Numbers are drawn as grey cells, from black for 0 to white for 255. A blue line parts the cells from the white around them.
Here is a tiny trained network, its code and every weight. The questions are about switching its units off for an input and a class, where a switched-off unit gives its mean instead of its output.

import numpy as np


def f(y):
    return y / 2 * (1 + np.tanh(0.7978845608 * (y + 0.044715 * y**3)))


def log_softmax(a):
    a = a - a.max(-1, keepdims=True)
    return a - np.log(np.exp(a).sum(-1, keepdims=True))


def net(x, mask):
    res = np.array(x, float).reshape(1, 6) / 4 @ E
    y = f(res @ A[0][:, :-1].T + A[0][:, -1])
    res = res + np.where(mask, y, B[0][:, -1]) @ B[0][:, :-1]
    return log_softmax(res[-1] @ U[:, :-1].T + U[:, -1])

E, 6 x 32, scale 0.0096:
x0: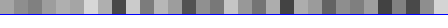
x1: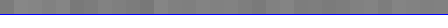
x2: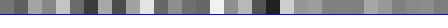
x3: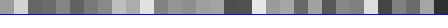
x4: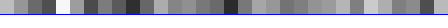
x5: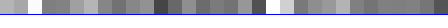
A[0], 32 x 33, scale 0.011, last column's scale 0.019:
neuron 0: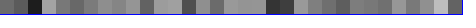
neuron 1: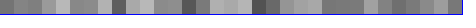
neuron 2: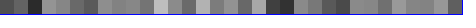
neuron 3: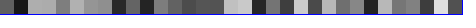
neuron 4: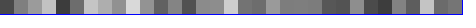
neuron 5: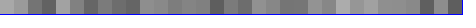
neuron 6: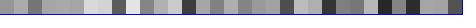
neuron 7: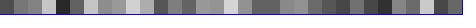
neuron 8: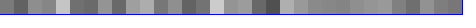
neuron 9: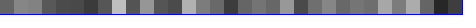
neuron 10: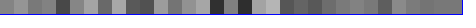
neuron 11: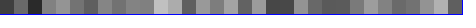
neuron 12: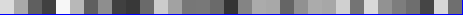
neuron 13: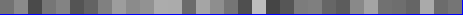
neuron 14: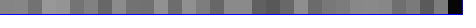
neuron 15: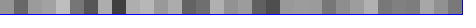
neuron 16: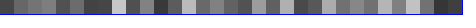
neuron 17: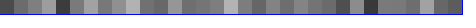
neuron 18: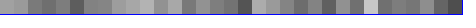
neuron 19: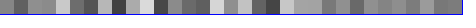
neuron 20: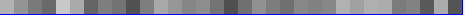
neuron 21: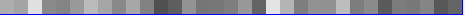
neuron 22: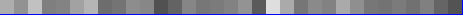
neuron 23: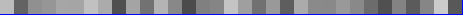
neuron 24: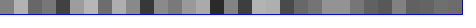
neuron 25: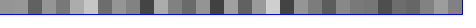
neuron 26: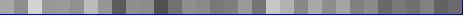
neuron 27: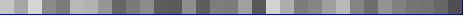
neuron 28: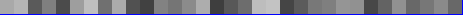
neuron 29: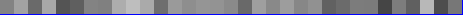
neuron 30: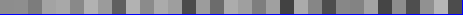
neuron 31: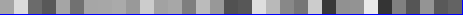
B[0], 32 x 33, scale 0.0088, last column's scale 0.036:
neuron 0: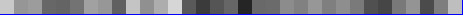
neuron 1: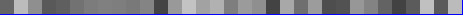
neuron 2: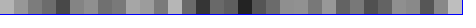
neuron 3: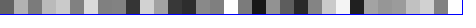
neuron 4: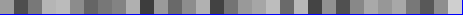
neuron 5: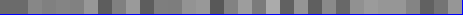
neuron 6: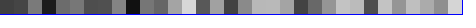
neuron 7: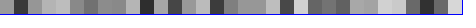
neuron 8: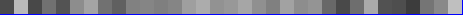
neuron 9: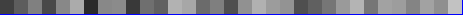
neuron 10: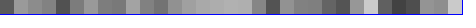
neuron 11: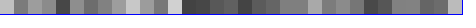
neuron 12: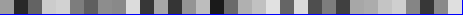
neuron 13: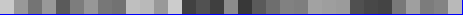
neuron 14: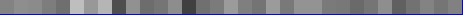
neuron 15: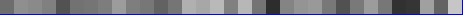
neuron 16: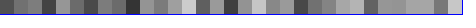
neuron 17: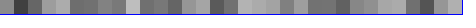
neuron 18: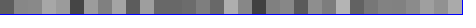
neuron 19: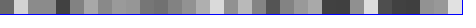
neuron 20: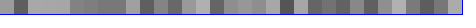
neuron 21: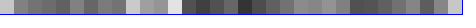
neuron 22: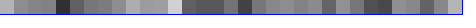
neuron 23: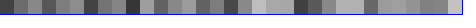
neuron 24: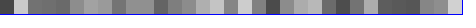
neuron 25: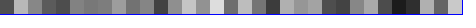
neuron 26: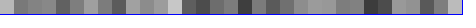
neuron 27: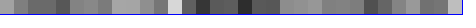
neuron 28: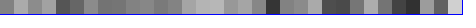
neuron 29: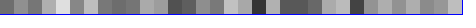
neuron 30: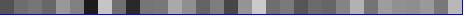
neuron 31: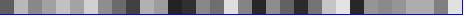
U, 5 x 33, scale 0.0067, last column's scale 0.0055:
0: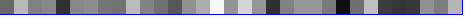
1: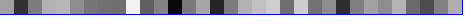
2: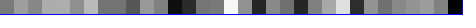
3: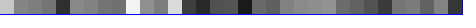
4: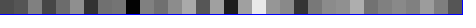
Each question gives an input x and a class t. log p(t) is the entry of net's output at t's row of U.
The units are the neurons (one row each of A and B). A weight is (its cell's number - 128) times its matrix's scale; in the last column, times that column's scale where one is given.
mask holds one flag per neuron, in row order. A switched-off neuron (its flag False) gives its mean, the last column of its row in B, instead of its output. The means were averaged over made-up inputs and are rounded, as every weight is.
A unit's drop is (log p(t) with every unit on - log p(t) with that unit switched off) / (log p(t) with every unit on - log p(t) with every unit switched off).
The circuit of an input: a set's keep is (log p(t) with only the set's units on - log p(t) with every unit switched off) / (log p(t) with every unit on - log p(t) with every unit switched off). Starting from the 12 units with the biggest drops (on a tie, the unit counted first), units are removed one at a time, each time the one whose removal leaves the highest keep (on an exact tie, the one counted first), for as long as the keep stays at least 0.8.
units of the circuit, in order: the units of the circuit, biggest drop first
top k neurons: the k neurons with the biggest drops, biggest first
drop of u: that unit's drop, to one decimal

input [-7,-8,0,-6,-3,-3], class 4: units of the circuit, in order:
(neuron 16)
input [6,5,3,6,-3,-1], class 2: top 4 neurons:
(neuron 31; neuron 29; neuron 16; neuron 9)
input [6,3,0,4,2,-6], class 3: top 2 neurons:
(neuron 13; neuron 11)
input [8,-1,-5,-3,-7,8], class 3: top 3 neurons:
(neuron 21; neuron 22; neuron 27)
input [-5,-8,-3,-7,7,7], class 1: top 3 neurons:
(neuron 12; neuron 31; neuron 20)
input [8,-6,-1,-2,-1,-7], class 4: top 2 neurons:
(neuron 6; neuron 30)
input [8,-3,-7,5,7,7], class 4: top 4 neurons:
(neuron 6; neuron 30; neuron 23; neuron 25)
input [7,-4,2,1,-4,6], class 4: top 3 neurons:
(neuron 6; neuron 23; neuron 30)
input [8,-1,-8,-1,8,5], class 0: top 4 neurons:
(neuron 25; neuron 28; neuron 24; neuron 10)
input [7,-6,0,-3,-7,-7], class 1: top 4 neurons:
(neuron 7; neuron 4; neuron 17; neuron 21)
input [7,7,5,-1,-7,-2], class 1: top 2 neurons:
(neuron 7; neuron 4)
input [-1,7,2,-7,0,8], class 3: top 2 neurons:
(neuron 27; neuron 31)
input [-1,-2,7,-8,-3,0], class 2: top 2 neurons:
(neuron 3; neuron 25)
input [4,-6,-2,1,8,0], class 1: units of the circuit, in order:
(neuron 12)
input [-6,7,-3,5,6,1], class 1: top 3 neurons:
(neuron 12; neuron 3; neuron 6)
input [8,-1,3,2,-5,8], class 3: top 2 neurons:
(neuron 21; neuron 26)
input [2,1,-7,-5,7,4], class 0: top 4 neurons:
(neuron 25; neuron 28; neuron 24; neuron 7)
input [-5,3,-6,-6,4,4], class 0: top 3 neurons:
(neuron 31; neuron 28; neuron 10)
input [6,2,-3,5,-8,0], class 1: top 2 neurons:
(neuron 7; neuron 4)
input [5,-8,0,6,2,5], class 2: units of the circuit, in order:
(neuron 31)
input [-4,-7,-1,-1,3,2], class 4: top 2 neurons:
(neuron 7; neuron 4)
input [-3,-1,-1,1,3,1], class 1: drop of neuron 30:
0.1
